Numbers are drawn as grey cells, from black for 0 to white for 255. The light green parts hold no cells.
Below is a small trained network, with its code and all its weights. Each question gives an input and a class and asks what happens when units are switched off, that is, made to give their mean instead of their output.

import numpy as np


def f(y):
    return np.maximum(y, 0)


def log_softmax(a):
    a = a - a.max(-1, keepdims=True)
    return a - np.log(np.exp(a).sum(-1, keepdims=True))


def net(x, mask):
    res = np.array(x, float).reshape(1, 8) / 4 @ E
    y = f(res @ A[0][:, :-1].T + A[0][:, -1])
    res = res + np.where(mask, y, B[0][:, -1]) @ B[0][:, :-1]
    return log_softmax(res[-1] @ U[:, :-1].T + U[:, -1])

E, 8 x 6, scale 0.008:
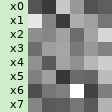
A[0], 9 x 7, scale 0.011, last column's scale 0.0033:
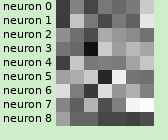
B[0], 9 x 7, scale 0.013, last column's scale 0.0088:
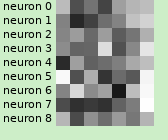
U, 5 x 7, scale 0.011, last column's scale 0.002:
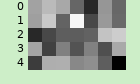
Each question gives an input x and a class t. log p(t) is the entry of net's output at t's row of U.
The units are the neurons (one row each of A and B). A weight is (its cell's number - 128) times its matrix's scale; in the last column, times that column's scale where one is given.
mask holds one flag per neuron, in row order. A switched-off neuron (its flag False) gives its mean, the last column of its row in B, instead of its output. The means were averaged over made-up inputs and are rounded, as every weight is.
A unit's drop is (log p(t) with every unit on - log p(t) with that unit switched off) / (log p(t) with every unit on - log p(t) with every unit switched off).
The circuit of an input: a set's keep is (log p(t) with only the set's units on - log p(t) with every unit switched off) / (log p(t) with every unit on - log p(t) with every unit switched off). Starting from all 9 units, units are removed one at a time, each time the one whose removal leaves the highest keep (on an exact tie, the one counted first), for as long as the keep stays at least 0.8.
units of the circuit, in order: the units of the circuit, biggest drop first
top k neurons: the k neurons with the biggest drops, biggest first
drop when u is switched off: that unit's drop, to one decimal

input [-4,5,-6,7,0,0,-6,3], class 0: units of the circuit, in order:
[neuron 7]
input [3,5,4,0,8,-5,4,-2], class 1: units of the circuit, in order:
[neuron 6; neuron 5]
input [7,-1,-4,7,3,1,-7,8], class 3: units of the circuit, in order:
[neuron 6; neuron 4]
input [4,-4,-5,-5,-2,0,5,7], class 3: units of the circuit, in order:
[neuron 6; neuron 7]
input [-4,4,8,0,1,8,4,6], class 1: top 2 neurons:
[neuron 6; neuron 3]
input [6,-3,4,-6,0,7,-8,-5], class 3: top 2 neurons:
[neuron 5; neuron 6]
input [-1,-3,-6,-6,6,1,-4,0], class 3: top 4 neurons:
[neuron 6; neuron 4; neuron 1; neuron 3]
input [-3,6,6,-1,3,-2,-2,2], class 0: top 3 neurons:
[neuron 6; neuron 5; neuron 7]
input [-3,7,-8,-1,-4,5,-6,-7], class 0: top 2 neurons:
[neuron 6; neuron 7]
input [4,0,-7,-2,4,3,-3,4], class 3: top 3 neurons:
[neuron 6; neuron 4; neuron 1]
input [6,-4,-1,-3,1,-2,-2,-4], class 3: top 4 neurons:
[neuron 6; neuron 4; neuron 7; neuron 3]
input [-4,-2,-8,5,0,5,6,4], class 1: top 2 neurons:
[neuron 7; neuron 3]
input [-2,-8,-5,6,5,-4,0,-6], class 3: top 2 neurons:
[neuron 5; neuron 6]
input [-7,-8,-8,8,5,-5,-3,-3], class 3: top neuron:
[neuron 5]
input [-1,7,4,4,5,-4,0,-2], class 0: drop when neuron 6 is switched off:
0.6
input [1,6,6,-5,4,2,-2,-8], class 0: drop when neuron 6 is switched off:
0.6
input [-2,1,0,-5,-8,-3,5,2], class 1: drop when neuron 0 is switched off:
-0.1
